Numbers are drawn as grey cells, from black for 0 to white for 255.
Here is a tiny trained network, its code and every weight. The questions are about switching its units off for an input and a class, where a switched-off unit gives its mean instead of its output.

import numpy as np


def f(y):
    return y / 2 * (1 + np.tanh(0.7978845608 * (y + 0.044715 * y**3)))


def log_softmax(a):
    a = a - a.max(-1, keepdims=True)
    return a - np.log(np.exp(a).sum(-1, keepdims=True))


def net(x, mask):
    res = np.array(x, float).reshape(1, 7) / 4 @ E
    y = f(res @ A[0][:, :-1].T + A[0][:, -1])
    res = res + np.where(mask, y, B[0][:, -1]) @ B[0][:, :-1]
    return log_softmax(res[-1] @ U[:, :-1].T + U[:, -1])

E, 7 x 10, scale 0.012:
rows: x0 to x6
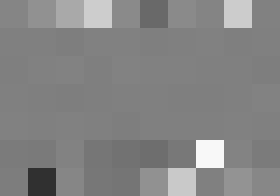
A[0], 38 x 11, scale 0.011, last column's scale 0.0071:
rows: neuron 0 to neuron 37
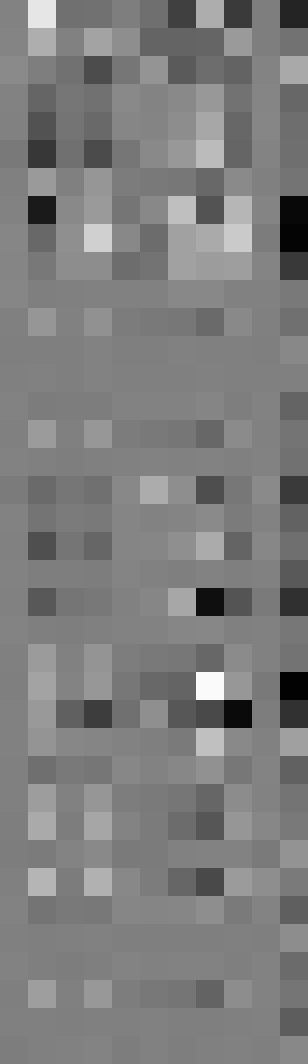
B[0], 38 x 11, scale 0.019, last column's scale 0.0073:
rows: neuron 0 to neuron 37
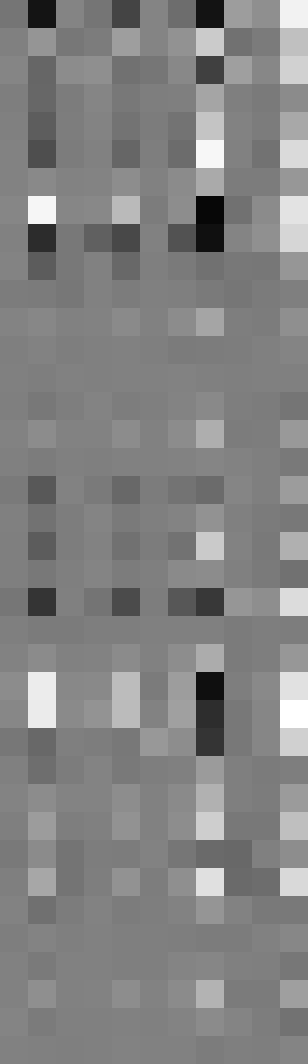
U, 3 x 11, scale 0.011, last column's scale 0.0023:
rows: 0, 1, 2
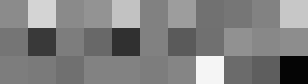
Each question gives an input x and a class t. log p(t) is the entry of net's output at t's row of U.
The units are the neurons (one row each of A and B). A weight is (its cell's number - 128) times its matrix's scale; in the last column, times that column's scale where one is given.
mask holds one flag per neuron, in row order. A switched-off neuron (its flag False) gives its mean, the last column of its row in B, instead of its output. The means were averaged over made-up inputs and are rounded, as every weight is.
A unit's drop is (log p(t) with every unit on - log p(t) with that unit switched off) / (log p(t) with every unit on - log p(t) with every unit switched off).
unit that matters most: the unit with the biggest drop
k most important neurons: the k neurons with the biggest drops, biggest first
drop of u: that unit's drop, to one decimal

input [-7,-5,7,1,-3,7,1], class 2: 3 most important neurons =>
[neuron 5; neuron 8; neuron 21]
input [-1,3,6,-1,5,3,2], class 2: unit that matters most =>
neuron 0
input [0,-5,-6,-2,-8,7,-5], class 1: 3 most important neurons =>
[neuron 0; neuron 25; neuron 7]
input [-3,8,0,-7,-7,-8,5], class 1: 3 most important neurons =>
[neuron 21; neuron 17; neuron 24]
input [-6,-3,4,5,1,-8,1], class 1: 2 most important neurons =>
[neuron 21; neuron 17]
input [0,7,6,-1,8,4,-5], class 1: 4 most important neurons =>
[neuron 0; neuron 25; neuron 7; neuron 31]
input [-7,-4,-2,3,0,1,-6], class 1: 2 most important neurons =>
[neuron 0; neuron 24]
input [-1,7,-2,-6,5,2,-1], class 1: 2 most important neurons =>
[neuron 25; neuron 7]
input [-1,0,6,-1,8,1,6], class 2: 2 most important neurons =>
[neuron 0; neuron 8]
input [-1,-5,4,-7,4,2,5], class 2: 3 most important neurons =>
[neuron 0; neuron 8; neuron 21]
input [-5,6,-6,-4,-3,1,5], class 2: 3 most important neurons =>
[neuron 0; neuron 5; neuron 8]
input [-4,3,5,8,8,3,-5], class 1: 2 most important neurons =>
[neuron 0; neuron 7]
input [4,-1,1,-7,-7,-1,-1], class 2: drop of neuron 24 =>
0.2
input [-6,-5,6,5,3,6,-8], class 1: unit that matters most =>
neuron 0
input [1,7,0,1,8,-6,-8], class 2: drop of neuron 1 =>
0.1
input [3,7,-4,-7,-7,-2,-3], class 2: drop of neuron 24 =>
0.0
